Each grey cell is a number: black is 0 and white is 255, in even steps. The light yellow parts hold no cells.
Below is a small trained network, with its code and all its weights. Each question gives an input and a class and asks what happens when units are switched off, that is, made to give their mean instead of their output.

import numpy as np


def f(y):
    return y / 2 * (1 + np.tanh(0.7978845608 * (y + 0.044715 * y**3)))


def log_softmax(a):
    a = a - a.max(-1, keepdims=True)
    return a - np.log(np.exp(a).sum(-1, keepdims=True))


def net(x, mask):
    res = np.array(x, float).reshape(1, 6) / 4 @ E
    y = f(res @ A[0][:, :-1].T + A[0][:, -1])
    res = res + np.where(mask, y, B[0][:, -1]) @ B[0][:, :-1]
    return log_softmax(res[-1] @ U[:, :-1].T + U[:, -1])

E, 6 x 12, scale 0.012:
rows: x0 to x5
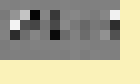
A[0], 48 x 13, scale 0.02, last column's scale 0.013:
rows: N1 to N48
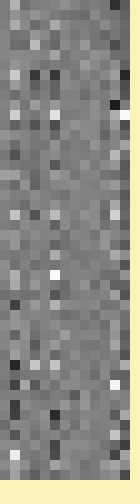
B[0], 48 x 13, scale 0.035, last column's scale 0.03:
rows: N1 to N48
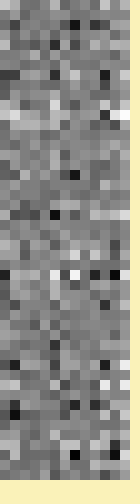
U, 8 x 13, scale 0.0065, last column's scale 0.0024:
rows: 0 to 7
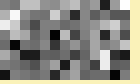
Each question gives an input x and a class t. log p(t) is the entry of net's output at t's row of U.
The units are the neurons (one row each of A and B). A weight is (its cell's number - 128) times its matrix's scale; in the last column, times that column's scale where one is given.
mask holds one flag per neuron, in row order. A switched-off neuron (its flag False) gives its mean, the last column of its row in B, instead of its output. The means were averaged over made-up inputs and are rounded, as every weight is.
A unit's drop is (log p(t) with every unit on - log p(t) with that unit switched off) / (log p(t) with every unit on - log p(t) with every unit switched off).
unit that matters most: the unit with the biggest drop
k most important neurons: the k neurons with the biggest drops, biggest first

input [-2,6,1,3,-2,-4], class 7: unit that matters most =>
N8
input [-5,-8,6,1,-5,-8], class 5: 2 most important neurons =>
N12, N5
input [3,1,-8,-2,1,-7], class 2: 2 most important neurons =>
N39, N8
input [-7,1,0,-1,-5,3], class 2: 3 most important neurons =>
N37, N8, N28
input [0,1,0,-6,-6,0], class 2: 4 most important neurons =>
N37, N22, N8, N46
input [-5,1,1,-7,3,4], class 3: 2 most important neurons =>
N22, N39
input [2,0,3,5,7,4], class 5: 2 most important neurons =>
N28, N37
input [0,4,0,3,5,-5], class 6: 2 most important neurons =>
N37, N12
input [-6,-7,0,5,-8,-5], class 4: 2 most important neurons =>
N37, N39
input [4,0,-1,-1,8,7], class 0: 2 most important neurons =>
N39, N46
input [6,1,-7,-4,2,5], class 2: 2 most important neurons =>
N39, N8
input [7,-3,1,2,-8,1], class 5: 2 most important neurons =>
N12, N8
